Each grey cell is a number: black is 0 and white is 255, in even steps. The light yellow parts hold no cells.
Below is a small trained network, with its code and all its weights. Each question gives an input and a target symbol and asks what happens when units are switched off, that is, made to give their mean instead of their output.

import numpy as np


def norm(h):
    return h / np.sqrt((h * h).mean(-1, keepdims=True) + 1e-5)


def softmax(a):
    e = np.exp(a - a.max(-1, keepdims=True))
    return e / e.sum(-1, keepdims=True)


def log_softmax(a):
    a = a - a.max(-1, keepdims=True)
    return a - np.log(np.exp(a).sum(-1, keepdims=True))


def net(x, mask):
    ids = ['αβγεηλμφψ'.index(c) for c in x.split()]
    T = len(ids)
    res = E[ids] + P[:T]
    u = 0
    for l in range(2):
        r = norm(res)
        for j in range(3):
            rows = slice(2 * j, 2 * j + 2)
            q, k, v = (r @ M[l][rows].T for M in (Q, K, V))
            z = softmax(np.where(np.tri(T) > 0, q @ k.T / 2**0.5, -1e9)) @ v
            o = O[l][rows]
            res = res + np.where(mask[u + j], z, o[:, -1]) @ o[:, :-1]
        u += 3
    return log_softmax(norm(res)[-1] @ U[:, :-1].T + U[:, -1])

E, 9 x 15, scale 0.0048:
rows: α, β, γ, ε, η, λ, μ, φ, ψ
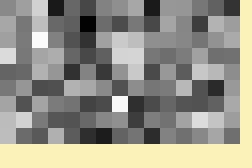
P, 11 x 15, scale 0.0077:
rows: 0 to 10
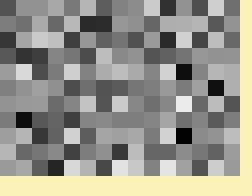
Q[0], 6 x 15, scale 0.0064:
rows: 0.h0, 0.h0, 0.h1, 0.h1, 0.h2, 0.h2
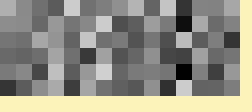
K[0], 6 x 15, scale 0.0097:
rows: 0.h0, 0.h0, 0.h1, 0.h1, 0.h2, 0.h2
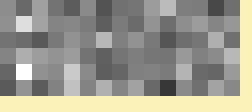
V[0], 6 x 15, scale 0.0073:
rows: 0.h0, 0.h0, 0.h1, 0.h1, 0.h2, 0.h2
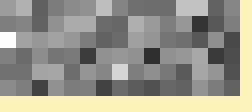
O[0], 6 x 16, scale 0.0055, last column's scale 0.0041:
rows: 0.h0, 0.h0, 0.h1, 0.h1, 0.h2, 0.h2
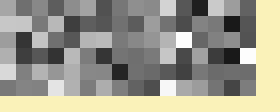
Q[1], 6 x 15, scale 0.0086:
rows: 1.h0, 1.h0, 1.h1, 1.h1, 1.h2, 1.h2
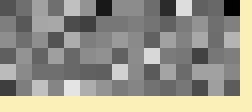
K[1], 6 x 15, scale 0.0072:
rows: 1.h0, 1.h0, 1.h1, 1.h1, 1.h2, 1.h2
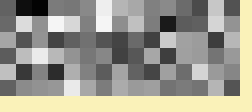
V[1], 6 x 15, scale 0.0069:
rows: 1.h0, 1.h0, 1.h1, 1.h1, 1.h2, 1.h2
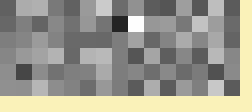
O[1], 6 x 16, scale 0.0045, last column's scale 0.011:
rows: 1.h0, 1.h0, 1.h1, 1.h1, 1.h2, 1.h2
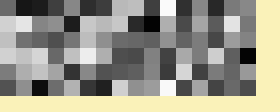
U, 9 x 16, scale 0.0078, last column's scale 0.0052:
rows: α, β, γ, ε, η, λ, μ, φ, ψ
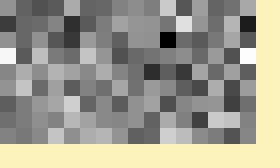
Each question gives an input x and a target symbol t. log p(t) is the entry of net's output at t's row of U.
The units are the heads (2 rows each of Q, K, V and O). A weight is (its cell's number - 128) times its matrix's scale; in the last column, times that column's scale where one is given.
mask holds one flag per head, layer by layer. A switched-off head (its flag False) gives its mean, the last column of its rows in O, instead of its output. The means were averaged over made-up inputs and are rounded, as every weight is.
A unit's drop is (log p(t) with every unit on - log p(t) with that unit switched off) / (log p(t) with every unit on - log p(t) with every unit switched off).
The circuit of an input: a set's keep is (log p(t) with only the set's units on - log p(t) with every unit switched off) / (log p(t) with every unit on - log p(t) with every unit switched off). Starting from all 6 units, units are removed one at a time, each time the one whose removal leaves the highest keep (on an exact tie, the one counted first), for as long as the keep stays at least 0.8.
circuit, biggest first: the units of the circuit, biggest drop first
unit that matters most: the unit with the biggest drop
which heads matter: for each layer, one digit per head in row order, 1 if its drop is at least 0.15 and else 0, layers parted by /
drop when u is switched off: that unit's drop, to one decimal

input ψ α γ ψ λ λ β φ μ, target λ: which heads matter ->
100 / 100
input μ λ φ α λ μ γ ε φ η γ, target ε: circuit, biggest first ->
1.h0, 0.h1
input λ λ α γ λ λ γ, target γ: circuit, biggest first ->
0.h2
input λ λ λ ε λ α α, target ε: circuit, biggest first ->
1.h0, 0.h2
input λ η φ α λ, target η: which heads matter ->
000 / 110
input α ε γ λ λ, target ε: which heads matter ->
010 / 101
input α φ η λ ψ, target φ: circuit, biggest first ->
0.h0, 1.h0
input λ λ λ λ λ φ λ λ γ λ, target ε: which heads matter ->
100 / 010
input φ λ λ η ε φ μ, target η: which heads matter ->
010 / 100
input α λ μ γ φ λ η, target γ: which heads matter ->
011 / 100
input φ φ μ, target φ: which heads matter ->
010 / 111
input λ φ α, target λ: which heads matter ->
100 / 111
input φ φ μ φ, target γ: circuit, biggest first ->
0.h0, 0.h1, 1.h0
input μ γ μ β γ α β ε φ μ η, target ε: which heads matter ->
011 / 101
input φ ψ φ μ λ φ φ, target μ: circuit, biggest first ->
1.h0
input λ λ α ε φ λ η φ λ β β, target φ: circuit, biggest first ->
1.h0, 0.h0
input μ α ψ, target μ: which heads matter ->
101 / 111
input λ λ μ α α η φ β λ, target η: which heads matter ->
000 / 100
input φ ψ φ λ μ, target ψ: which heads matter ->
011 / 100
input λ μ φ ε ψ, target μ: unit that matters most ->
1.h0
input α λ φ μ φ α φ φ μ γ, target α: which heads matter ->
010 / 100
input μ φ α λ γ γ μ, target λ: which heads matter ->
110 / 100
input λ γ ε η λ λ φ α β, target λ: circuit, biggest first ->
0.h0, 1.h0
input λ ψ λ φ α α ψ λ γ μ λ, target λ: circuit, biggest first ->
1.h0, 0.h0
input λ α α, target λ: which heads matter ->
110 / 111
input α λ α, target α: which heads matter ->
000 / 101
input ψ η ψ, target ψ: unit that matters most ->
1.h1
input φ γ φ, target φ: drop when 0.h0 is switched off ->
0.0
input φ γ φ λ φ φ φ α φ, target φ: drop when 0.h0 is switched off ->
0.9
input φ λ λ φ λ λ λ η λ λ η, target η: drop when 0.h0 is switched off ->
0.1
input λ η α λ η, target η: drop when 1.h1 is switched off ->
0.2
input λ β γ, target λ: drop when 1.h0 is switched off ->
0.2
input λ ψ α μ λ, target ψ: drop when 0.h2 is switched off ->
0.5
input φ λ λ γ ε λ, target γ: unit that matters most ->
0.h0
